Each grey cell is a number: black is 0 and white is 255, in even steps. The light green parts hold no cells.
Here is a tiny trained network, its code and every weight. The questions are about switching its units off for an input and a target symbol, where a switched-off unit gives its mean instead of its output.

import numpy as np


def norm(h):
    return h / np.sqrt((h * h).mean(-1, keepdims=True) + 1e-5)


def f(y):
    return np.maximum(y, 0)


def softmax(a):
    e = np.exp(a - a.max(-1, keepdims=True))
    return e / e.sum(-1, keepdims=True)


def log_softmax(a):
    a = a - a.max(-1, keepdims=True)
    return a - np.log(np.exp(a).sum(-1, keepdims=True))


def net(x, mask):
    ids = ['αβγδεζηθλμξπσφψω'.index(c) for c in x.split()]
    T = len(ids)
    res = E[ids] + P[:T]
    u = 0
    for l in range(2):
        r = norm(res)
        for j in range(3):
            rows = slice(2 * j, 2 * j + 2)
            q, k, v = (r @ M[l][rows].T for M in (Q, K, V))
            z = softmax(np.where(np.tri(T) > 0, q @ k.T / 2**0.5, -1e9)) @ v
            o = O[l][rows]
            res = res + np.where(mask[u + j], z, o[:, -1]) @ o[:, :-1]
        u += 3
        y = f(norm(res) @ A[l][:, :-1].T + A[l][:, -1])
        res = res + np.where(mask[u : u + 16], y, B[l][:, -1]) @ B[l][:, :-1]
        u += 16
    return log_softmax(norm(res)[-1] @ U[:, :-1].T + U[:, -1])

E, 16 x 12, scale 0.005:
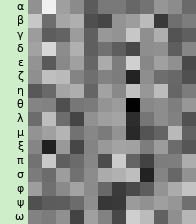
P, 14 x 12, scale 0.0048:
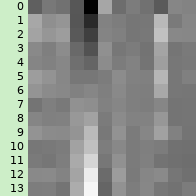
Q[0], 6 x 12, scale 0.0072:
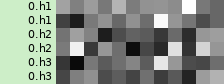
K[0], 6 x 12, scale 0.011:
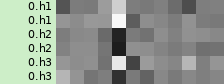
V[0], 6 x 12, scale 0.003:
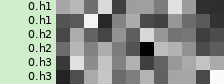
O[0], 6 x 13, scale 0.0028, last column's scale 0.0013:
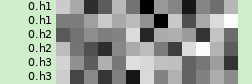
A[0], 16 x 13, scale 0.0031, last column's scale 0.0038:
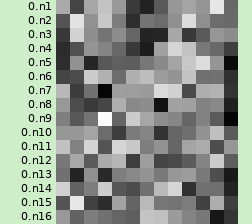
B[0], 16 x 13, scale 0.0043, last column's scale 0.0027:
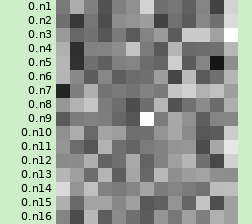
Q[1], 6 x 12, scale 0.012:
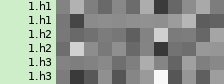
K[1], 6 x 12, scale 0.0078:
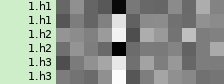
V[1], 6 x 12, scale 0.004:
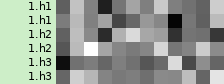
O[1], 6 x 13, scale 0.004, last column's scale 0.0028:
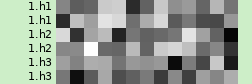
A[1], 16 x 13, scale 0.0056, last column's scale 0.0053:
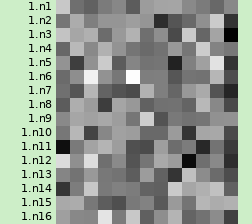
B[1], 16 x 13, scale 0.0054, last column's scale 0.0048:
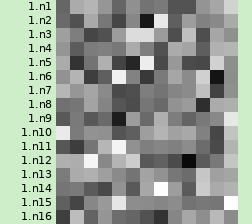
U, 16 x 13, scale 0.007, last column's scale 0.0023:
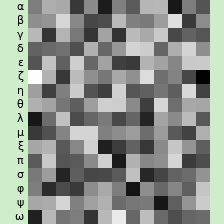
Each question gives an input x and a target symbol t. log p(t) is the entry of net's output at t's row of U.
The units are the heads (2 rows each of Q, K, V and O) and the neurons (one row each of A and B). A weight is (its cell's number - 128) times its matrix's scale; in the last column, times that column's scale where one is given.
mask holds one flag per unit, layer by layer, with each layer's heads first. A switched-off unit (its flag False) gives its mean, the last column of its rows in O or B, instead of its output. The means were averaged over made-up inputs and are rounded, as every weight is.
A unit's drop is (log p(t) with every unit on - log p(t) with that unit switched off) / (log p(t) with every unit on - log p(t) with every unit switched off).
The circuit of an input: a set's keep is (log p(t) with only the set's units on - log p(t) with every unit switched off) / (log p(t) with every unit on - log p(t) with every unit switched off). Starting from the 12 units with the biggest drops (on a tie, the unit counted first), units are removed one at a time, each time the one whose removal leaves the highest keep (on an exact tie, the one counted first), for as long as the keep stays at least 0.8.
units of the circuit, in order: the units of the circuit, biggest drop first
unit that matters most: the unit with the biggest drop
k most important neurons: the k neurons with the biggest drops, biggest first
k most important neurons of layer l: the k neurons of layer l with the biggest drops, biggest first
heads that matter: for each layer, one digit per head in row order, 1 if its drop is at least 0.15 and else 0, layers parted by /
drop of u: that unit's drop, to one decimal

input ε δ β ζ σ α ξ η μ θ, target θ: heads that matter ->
000 / 001
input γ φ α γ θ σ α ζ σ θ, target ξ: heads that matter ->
100 / 010
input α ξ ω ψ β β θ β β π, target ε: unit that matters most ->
1.h2
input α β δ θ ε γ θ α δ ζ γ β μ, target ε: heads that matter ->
001 / 010
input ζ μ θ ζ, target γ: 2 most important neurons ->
[0.n3; 1.n2]
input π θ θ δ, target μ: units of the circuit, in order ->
[1.h1; 1.n11]
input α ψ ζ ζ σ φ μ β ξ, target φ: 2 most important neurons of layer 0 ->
[0.n4; 0.n11]
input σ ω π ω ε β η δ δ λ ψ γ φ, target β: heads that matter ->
000 / 010
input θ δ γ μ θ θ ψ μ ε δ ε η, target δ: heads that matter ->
011 / 000
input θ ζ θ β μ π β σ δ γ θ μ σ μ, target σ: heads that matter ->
000 / 010
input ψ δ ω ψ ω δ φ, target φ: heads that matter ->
000 / 100
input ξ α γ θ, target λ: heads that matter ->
101 / 000
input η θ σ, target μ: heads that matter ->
010 / 100
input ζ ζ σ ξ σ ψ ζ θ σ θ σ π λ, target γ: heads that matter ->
100 / 000
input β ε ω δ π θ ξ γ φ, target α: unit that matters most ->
1.n8
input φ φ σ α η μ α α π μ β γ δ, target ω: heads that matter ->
000 / 000
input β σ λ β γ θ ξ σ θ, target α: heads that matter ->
000 / 010
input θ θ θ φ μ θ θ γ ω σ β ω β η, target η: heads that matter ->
000 / 001
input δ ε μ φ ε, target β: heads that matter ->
010 / 000
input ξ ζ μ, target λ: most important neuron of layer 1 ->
[1.n2]
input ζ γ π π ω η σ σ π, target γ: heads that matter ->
100 / 000
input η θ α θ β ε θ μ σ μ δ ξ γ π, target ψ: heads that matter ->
001 / 000
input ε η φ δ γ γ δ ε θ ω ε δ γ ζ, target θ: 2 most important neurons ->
[1.n3; 0.n3]
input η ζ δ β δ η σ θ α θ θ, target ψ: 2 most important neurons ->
[0.n8; 1.n12]
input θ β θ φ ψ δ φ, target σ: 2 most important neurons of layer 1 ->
[1.n2; 1.n9]
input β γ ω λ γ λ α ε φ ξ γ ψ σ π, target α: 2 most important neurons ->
[1.n8; 0.n12]
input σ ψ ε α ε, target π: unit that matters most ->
0.h1
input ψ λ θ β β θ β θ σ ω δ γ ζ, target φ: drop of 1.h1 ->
0.1
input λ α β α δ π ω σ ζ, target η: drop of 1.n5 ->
0.2
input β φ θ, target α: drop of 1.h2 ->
0.3
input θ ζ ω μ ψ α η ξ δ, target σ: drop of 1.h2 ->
0.2
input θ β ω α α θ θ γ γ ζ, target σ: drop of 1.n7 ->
0.0
